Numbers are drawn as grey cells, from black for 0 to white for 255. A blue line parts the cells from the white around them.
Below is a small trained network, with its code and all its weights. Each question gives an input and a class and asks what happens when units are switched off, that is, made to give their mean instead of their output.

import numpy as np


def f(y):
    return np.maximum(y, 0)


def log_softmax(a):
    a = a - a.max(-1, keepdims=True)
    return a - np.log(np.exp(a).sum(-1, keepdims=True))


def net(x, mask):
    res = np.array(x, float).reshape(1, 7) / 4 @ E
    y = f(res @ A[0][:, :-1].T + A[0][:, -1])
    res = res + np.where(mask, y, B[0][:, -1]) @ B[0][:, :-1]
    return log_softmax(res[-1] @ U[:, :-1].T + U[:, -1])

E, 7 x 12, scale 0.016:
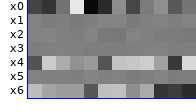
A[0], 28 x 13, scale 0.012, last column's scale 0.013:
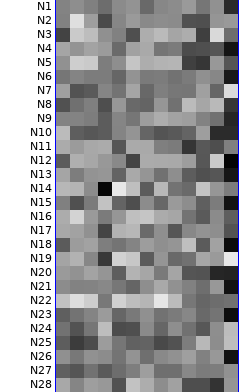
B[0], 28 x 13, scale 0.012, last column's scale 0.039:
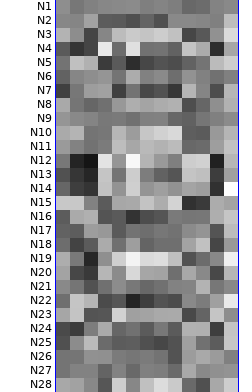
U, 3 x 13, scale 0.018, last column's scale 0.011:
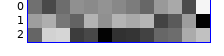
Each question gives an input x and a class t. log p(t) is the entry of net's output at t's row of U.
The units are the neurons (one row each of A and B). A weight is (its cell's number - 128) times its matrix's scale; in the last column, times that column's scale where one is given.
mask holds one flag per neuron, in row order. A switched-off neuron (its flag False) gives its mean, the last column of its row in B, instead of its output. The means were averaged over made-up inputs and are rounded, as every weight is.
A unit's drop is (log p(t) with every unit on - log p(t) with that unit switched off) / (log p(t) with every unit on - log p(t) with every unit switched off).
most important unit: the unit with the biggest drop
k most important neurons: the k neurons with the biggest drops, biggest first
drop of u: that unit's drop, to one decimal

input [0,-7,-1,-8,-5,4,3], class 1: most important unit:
N10
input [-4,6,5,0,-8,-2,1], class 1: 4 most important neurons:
(N10; N19; N24; N12)
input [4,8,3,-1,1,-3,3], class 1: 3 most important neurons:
(N14; N12; N15)
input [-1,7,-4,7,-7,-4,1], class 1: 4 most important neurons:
(N10; N24; N12; N4)
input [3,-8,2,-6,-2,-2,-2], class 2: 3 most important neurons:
(N14; N19; N12)
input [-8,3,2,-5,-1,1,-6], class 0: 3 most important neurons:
(N14; N17; N28)
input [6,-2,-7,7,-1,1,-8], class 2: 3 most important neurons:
(N14; N25; N19)
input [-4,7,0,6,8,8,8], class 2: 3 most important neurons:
(N22; N5; N16)
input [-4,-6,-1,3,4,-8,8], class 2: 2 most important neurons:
(N22; N5)
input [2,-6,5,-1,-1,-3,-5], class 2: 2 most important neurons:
(N14; N19)
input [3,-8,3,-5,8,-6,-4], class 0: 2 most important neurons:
(N12; N18)
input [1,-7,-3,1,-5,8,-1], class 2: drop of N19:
0.2
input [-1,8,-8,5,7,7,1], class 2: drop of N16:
0.2
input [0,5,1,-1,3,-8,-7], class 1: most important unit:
N8
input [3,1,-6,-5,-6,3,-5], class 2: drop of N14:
0.1
